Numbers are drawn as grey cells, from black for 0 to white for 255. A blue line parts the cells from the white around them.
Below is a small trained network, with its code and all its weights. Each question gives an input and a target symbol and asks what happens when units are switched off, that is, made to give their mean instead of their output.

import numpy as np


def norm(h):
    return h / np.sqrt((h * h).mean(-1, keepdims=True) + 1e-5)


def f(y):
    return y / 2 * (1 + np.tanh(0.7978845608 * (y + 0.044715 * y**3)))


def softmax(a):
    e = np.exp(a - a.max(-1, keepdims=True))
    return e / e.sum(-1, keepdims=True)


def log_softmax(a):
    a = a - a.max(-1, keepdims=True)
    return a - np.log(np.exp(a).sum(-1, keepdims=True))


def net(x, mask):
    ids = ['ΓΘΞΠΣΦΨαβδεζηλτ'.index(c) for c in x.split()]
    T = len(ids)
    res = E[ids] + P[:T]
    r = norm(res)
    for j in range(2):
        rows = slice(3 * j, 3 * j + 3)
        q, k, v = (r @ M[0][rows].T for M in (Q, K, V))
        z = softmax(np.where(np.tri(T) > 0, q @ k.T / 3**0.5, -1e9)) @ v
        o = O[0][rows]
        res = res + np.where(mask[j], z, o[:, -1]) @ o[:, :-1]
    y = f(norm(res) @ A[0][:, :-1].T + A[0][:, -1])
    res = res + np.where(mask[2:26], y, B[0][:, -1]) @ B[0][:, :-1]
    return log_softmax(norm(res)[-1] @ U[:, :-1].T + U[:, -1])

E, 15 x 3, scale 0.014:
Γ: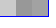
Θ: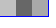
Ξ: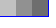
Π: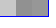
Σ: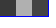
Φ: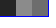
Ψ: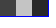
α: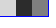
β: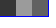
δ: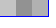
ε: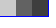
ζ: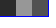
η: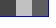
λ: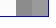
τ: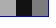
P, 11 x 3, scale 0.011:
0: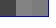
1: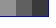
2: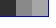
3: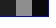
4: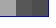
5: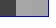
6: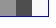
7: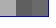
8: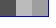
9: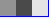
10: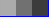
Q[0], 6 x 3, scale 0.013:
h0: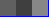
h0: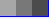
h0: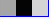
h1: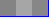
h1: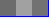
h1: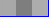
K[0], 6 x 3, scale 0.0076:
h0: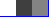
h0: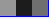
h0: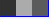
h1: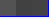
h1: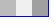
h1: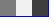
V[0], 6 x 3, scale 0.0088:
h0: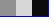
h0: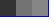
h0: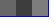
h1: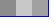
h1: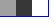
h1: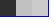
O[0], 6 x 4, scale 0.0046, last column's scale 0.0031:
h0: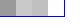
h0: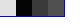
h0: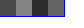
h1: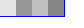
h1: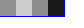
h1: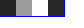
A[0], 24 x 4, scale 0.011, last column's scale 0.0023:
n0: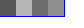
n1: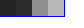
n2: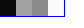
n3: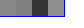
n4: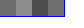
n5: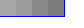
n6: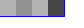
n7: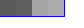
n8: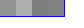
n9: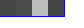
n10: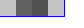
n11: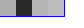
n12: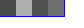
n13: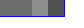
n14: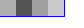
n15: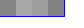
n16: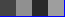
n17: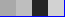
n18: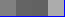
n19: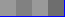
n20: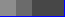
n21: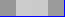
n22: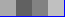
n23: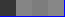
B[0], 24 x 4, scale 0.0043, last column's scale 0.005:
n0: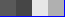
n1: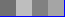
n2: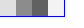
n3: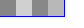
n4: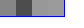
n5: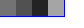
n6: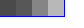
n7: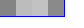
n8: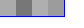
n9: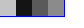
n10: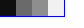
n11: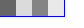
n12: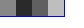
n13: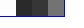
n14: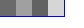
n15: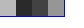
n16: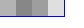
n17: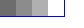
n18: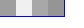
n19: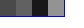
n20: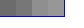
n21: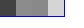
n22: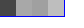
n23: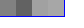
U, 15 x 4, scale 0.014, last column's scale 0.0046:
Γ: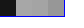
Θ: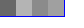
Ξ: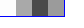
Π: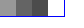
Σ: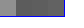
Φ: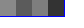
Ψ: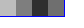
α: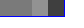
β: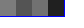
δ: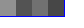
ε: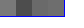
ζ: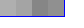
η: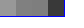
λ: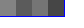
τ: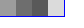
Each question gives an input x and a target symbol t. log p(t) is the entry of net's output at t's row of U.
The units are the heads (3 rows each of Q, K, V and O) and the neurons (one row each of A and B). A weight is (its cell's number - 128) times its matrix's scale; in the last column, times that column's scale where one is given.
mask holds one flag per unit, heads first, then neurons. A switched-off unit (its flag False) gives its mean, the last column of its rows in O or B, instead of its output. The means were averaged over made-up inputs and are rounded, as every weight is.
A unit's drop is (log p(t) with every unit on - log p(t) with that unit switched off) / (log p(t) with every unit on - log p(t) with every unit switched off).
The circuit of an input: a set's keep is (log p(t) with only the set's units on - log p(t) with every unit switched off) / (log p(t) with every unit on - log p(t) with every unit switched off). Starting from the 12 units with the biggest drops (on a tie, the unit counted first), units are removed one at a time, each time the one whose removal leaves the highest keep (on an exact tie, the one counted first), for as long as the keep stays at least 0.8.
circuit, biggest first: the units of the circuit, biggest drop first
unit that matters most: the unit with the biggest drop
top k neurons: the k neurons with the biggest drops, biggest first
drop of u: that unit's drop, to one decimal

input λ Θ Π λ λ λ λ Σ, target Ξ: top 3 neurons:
[n10; n2; n16]
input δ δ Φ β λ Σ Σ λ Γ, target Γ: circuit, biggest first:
[n21; n2]
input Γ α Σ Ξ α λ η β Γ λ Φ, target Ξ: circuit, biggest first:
[n2; n10; n16; h1]
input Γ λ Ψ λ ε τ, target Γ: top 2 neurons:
[n2; n11]
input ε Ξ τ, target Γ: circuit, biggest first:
[n1; n11]
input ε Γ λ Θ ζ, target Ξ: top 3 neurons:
[n2; n10; n16]
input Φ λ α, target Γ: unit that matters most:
n11
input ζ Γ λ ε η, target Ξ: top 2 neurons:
[n10; n2]
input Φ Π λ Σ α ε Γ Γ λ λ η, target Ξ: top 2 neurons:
[n10; n16]
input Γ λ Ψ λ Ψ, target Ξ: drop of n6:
0.2
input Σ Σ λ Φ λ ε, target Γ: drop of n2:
0.1
